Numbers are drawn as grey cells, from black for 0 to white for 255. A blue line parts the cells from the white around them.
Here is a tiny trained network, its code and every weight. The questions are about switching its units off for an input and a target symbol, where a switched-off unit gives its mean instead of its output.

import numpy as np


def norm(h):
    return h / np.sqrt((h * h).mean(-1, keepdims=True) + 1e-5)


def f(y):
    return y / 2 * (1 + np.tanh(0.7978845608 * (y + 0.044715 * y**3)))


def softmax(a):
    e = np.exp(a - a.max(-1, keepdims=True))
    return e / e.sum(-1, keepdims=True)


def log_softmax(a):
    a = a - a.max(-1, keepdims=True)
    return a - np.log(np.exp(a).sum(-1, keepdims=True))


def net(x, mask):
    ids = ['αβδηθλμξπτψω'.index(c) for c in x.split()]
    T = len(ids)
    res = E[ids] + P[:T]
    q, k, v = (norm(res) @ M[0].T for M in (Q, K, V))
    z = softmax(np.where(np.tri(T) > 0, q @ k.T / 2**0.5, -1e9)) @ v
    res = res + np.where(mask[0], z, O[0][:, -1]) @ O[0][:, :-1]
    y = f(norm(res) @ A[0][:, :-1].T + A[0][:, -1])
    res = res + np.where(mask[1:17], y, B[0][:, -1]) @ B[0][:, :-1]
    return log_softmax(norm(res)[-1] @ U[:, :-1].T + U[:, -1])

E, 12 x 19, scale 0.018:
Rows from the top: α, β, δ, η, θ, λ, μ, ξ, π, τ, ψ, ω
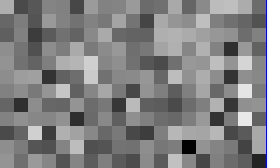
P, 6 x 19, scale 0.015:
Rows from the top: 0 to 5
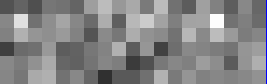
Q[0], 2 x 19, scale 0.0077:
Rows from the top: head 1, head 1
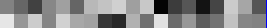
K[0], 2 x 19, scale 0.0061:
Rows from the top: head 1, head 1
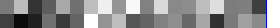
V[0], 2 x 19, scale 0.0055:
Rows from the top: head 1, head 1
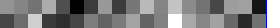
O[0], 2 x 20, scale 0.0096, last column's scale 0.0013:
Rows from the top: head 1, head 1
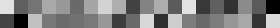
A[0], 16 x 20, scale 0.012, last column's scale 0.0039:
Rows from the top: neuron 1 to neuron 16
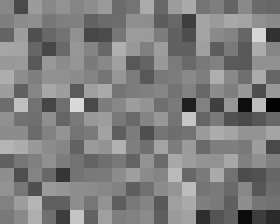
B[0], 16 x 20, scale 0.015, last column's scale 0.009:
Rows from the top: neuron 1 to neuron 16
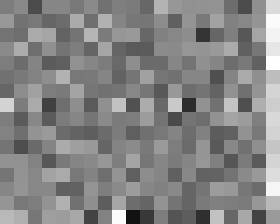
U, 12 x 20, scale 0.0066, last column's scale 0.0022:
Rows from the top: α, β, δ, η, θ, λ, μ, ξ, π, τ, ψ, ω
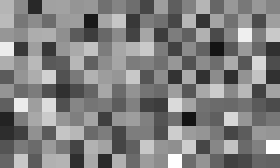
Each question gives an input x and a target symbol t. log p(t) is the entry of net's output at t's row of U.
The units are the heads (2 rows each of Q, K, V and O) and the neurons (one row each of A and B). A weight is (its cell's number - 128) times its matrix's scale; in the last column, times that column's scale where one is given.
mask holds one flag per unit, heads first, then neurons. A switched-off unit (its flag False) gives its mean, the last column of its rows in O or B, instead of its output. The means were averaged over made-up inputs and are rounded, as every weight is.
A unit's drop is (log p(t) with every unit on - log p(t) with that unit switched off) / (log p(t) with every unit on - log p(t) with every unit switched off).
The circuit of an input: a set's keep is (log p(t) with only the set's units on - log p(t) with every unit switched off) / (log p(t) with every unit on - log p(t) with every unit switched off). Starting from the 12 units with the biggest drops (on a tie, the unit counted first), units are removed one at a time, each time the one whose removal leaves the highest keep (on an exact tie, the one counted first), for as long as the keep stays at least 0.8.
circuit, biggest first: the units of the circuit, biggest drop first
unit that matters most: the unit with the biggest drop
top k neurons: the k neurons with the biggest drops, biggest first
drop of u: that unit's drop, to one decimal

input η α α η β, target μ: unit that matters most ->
neuron 3
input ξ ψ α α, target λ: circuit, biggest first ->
head 1; neuron 3; neuron 8
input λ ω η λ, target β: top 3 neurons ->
neuron 16; neuron 9; neuron 3
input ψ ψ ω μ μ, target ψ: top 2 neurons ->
neuron 1; neuron 9
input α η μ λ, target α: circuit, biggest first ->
head 1; neuron 11
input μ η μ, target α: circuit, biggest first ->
head 1; neuron 11
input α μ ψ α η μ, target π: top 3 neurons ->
neuron 7; neuron 14; neuron 2
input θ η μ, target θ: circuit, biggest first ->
head 1; neuron 8
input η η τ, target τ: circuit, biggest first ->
head 1; neuron 14
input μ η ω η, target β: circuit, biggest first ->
head 1; neuron 16
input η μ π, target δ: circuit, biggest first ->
neuron 3; neuron 10
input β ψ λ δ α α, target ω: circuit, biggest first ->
head 1; neuron 1; neuron 2
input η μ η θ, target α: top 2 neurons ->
neuron 11; neuron 4
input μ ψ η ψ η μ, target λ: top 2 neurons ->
neuron 3; neuron 8
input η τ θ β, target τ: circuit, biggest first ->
head 1; neuron 14; neuron 12
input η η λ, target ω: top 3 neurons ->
neuron 1; neuron 9; neuron 15
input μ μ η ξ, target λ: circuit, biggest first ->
neuron 8
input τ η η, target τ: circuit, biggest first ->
head 1; neuron 14
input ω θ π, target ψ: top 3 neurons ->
neuron 1; neuron 9; neuron 8
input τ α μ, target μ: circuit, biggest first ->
head 1; neuron 12
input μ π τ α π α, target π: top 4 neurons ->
neuron 7; neuron 14; neuron 2; neuron 8
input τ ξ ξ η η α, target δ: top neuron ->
neuron 3
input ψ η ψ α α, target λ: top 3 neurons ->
neuron 3; neuron 8; neuron 2
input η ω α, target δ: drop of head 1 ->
0.1
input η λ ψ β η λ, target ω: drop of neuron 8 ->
0.0
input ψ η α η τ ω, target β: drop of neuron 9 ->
0.1
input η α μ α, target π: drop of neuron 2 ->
0.2
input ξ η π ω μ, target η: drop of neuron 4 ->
0.2
